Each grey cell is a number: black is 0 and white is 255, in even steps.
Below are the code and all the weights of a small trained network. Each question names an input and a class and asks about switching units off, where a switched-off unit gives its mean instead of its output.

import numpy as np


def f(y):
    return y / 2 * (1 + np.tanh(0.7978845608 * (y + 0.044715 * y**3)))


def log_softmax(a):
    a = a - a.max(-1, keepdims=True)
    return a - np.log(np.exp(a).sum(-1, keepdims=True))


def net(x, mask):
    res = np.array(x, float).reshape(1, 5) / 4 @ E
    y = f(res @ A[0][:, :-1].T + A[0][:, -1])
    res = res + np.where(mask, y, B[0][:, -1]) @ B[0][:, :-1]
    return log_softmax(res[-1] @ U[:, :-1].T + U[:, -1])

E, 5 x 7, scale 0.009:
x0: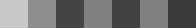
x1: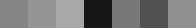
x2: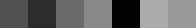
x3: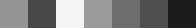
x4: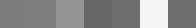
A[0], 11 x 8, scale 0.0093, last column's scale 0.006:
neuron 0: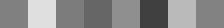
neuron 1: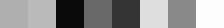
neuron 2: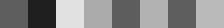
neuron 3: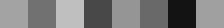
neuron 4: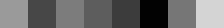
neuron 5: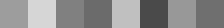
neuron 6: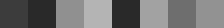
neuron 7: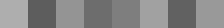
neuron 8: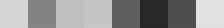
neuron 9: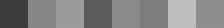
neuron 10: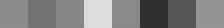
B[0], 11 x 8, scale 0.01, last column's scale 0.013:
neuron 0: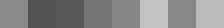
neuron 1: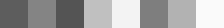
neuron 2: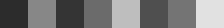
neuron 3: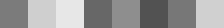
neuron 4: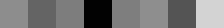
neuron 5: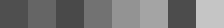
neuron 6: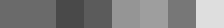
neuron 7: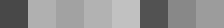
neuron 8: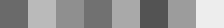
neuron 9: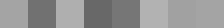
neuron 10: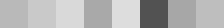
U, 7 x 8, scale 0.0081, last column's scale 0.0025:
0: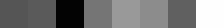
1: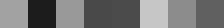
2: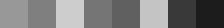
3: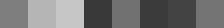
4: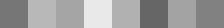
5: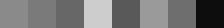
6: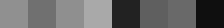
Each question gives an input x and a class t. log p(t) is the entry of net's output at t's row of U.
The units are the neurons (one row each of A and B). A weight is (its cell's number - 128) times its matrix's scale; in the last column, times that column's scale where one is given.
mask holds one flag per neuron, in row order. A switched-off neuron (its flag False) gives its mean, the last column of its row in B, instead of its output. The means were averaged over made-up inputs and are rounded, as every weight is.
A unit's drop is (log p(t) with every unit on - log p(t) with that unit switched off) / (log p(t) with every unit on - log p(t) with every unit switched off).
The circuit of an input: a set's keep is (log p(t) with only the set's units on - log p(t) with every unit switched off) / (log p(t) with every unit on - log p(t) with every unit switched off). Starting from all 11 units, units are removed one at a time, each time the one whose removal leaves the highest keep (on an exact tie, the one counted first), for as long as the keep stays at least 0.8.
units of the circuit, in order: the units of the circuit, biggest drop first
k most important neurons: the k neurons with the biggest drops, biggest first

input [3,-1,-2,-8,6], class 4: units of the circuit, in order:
[neuron 1]
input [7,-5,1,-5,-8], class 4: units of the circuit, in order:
[neuron 10; neuron 6]
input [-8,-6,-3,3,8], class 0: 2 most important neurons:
[neuron 2; neuron 10]
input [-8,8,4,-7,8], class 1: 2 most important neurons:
[neuron 9; neuron 2]
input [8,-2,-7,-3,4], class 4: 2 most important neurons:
[neuron 4; neuron 6]
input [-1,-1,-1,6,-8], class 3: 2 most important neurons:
[neuron 4; neuron 1]
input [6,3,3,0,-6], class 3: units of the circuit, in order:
[neuron 4; neuron 2]
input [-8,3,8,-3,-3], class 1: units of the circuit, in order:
[neuron 9; neuron 1]
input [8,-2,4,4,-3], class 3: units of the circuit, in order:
[neuron 4; neuron 10]
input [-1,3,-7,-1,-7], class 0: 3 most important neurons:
[neuron 5; neuron 0; neuron 7]
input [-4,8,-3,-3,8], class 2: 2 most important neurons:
[neuron 2; neuron 6]
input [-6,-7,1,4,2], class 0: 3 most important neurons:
[neuron 2; neuron 6; neuron 3]
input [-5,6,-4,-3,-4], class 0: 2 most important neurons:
[neuron 5; neuron 3]
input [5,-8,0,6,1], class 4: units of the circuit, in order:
[neuron 10]
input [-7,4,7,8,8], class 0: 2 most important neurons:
[neuron 2; neuron 6]
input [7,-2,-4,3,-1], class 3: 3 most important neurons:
[neuron 1; neuron 3; neuron 4]
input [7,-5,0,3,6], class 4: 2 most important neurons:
[neuron 4; neuron 7]
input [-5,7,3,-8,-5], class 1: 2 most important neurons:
[neuron 9; neuron 2]
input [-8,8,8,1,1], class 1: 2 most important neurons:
[neuron 9; neuron 1]
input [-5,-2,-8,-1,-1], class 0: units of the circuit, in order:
[neuron 5]
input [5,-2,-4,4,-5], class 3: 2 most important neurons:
[neuron 1; neuron 4]
